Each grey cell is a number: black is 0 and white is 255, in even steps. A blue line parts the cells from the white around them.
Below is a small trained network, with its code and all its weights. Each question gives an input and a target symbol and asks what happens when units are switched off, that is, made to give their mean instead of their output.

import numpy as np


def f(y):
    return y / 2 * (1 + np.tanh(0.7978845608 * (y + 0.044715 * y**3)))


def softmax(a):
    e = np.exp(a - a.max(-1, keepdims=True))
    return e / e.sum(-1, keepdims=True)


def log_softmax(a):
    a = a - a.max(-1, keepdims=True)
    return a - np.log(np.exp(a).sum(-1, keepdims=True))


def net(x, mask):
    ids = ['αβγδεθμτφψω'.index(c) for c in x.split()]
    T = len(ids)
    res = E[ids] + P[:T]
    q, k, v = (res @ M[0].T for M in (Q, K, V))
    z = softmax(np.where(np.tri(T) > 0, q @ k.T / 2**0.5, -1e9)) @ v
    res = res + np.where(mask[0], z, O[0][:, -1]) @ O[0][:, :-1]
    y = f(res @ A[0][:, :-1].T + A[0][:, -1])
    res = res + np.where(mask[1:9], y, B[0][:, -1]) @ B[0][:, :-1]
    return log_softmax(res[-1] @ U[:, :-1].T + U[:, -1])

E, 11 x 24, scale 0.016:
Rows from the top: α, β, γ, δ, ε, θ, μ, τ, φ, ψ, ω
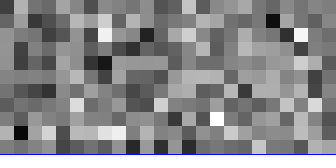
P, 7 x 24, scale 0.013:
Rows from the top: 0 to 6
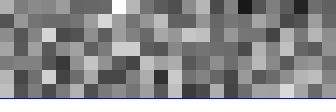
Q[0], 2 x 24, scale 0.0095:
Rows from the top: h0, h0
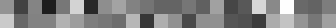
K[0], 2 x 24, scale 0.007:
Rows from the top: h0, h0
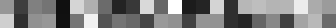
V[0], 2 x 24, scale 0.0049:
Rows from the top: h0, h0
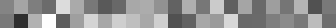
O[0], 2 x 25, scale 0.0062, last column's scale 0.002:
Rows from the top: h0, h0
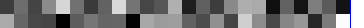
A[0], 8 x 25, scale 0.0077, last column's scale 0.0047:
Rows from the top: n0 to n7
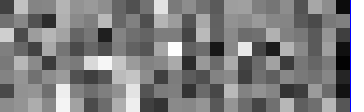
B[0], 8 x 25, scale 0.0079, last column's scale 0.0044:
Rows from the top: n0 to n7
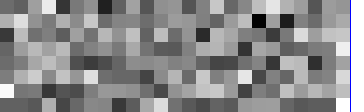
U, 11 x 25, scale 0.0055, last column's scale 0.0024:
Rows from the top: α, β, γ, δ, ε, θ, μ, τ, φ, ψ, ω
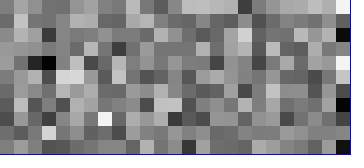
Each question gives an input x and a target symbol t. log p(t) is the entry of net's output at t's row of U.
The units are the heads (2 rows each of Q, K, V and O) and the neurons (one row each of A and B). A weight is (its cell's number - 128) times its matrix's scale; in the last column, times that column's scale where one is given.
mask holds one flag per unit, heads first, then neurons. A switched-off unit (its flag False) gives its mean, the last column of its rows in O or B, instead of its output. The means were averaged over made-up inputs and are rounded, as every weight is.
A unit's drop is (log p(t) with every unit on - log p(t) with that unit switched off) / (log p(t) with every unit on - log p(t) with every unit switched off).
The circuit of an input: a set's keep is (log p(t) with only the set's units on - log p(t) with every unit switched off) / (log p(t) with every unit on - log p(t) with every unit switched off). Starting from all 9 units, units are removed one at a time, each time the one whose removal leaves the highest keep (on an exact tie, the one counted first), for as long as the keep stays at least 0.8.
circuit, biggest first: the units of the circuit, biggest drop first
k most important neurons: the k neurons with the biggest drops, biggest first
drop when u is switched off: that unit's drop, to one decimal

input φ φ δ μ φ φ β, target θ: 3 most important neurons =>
[n3; n1; n7]
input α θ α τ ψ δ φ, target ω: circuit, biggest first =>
[h0]
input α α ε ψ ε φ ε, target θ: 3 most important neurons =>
[n3; n5; n7]
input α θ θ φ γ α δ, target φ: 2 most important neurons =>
[n7; n2]
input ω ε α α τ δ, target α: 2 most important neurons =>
[n2; n7]
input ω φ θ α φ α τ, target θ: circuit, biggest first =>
[h0; n3; n7]
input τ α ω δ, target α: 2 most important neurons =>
[n7; n2]
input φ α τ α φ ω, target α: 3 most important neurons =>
[n2; n7; n3]
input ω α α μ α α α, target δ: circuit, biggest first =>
[n7; h0; n5; n6]
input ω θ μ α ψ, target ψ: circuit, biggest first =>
[n4; h0]
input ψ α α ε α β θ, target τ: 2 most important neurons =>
[n7; n5]
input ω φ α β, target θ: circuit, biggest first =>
[h0; n3; n1]
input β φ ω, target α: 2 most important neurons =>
[n3; n7]
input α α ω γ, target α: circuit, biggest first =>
[h0]
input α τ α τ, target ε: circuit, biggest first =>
[n3; n5; n0]
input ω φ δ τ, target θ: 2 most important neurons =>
[n3; n1]
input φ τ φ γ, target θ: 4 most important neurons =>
[n3; n1; n7; n2]
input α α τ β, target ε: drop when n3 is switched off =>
0.3
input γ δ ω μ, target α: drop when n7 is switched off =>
0.3
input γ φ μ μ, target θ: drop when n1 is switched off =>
0.2
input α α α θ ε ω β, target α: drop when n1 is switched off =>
0.0
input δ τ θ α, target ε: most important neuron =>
[n3]
